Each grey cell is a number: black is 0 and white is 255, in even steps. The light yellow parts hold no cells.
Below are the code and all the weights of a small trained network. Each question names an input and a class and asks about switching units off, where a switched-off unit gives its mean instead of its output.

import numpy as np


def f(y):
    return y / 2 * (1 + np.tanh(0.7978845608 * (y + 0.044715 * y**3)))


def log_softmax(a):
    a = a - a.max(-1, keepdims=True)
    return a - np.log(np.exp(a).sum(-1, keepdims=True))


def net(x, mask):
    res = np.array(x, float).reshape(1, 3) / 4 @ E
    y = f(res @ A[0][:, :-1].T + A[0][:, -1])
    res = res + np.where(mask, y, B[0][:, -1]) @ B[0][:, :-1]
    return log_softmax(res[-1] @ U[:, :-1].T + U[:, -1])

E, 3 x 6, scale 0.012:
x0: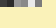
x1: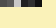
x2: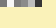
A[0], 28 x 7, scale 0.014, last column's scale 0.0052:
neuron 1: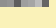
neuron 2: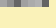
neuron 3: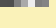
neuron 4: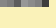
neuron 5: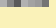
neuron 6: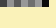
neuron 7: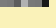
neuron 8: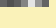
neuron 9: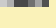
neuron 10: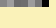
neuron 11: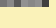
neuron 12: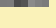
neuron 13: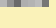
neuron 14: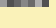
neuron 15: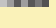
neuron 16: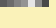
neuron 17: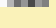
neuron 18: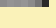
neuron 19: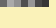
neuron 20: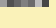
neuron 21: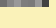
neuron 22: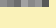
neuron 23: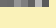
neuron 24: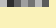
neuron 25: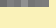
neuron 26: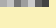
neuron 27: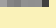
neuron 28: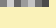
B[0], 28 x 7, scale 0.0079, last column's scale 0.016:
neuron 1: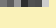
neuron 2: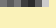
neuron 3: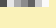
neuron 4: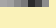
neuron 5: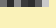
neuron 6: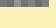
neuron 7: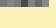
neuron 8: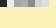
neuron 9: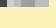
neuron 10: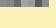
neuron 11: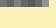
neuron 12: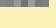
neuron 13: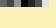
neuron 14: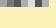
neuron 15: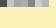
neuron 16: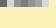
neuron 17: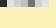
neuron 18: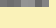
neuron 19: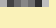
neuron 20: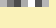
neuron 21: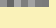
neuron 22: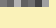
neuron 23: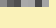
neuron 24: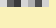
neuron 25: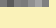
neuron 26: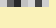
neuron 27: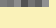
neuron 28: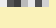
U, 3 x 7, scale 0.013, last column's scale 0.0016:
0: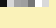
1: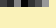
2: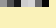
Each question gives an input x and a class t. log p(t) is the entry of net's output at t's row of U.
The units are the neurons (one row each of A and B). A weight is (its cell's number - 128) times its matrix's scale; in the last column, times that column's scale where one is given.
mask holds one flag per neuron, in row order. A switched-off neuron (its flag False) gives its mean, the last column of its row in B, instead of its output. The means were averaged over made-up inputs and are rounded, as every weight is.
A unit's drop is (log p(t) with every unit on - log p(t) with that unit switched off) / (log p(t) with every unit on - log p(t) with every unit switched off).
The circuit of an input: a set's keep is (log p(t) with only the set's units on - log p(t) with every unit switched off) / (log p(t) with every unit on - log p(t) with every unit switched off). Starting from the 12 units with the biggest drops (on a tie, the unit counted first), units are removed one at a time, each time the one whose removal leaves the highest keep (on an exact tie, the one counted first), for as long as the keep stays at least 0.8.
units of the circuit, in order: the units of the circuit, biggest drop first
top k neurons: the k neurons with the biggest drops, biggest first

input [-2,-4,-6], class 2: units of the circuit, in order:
[neuron 24]
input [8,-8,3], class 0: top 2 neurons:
[neuron 8; neuron 3]
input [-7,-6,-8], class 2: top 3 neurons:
[neuron 24; neuron 20; neuron 14]
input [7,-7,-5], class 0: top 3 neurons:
[neuron 8; neuron 3; neuron 16]
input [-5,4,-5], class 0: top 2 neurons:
[neuron 28; neuron 26]
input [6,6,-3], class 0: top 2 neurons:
[neuron 13; neuron 5]
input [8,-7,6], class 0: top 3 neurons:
[neuron 8; neuron 3; neuron 16]
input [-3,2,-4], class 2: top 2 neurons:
[neuron 3; neuron 8]
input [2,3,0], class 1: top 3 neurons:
[neuron 17; neuron 8; neuron 3]
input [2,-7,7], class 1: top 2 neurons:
[neuron 13; neuron 5]
